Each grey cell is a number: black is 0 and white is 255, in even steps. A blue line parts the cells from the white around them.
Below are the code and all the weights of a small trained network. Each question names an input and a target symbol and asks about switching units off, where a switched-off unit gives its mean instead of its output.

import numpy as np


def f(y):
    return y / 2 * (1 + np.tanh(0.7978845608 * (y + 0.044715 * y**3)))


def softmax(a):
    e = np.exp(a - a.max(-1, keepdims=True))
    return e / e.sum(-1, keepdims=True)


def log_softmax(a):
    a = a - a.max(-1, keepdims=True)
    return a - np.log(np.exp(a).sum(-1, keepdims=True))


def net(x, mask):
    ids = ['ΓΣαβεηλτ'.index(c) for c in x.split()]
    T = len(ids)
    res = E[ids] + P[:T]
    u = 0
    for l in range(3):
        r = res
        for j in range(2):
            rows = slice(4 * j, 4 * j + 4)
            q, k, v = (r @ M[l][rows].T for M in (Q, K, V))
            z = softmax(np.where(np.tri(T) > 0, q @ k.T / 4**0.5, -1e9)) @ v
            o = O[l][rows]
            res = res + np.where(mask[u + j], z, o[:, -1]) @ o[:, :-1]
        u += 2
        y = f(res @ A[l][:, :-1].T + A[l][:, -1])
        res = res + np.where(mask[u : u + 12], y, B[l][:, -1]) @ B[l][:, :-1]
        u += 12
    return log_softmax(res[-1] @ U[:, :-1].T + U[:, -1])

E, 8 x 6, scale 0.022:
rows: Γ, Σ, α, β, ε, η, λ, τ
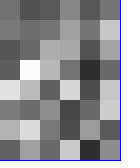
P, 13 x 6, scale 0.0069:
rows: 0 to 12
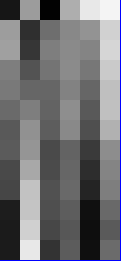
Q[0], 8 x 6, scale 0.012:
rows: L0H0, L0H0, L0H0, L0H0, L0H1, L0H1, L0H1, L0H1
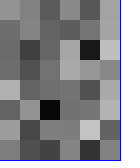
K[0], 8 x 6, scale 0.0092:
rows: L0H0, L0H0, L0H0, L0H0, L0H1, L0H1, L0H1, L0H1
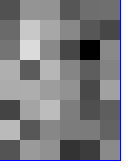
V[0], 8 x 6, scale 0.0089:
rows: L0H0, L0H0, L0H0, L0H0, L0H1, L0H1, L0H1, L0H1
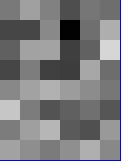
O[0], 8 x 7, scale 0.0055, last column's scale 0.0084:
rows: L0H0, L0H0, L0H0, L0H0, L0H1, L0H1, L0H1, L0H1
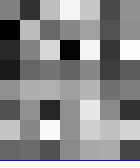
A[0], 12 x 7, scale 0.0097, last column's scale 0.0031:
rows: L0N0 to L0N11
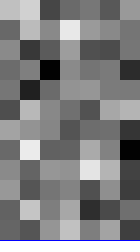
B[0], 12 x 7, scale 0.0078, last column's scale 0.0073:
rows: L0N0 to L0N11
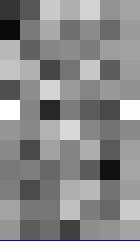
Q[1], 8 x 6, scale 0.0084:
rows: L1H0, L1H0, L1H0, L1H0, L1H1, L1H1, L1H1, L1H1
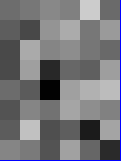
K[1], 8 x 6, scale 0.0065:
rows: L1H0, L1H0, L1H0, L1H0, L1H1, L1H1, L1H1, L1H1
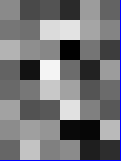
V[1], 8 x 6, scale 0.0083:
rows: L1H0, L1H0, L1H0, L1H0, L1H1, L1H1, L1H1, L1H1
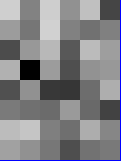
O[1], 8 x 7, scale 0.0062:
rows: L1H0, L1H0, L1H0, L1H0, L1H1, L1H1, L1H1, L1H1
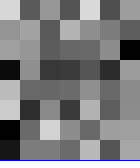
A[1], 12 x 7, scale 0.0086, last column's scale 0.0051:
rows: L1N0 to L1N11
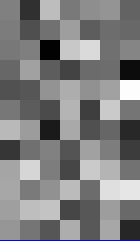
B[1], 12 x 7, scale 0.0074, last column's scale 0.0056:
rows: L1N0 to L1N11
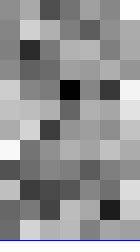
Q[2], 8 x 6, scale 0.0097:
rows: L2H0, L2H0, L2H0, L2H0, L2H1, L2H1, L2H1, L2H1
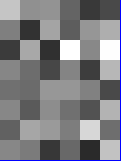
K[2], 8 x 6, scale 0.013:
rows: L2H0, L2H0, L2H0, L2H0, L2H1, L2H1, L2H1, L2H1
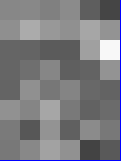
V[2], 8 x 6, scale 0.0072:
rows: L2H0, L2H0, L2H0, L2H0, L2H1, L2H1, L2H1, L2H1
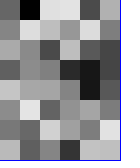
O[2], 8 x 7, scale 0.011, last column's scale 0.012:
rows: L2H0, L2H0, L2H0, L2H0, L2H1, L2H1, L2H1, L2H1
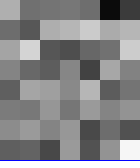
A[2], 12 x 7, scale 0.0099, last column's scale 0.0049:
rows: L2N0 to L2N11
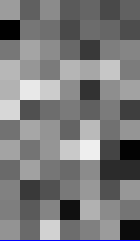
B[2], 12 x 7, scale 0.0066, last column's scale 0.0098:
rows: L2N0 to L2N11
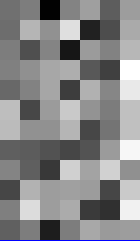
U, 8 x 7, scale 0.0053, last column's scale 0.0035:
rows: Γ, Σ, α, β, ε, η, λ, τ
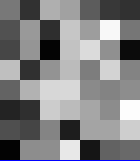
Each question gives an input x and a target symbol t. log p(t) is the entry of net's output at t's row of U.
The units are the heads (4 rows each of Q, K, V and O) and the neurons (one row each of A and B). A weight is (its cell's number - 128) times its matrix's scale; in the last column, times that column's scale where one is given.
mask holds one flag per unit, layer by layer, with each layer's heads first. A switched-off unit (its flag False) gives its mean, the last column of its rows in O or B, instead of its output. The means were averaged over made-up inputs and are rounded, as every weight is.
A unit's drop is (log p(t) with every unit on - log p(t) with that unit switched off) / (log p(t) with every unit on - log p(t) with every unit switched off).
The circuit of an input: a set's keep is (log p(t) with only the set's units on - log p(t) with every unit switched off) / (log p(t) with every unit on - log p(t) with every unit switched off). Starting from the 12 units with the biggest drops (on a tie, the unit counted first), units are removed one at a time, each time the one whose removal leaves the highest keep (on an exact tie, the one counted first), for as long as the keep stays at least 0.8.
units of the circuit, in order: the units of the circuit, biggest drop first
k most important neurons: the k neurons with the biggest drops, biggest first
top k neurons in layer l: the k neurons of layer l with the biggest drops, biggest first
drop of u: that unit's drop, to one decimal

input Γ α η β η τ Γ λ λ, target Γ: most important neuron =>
[L0N3]
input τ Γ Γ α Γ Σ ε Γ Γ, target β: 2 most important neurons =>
[L0N2; L0N0]
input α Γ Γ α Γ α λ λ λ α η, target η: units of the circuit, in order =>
[L2H0; L0N0]
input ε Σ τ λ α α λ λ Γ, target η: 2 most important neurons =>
[L0N0; L0N7]
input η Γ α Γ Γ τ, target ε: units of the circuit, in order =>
[L2H1; L1N11; L0H0]
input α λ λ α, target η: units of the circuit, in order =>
[L2H0; L1H1]
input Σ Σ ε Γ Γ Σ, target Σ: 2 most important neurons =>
[L1N6; L1N5]
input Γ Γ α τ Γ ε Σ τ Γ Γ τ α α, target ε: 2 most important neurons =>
[L1N6; L0N10]
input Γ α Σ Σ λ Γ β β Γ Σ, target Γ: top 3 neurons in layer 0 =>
[L0N3; L0N5; L0N10]
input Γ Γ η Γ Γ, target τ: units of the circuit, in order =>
[L2H0; L2N1; L1H0]
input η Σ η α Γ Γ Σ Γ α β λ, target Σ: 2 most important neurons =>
[L0N5; L1N7]
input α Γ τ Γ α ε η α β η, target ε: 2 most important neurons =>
[L0N5; L2N6]
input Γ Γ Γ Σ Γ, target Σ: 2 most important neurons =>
[L1N6; L0N7]
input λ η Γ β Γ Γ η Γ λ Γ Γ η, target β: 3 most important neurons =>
[L1N2; L0N0; L2N5]
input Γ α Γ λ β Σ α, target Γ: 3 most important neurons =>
[L0N3; L1N4; L2N10]
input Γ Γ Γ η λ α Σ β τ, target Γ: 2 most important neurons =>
[L0N3; L1N4]
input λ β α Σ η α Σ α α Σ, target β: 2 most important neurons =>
[L1N2; L0N0]
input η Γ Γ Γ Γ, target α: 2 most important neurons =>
[L1N7; L0N3]
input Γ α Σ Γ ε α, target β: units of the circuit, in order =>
[L0H0; L1N9]
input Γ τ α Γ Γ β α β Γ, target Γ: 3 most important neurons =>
[L0N3; L1N4; L2N10]
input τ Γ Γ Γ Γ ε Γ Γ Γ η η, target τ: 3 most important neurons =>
[L2N1; L1N9; L2N10]
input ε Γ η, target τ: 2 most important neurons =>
[L1N9; L2N1]
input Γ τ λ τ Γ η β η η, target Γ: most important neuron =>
[L0N3]
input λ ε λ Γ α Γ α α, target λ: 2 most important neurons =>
[L0N5; L2N2]
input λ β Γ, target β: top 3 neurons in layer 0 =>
[L0N0; L0N7; L0N1]
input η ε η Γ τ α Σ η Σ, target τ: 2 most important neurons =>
[L2N1; L0N10]
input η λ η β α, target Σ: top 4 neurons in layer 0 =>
[L0N5; L0N0; L0N7; L0N10]
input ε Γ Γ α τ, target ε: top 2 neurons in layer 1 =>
[L1N11; L1N5]
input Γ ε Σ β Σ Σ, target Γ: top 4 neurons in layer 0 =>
[L0N3; L0N10; L0N5; L0N8]
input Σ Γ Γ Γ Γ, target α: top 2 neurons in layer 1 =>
[L1N2; L1N6]
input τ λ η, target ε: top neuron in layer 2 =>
[L2N10]
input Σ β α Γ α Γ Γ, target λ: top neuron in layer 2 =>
[L2N2]
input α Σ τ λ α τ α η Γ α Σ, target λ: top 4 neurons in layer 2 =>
[L2N2; L2N10; L2N3; L2N4]
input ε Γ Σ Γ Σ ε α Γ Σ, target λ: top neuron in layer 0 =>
[L0N3]
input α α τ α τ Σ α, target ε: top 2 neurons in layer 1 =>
[L1N6; L1N5]
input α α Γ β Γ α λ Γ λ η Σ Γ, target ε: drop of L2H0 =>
0.4
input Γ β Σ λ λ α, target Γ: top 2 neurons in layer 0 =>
[L0N3; L0N10]
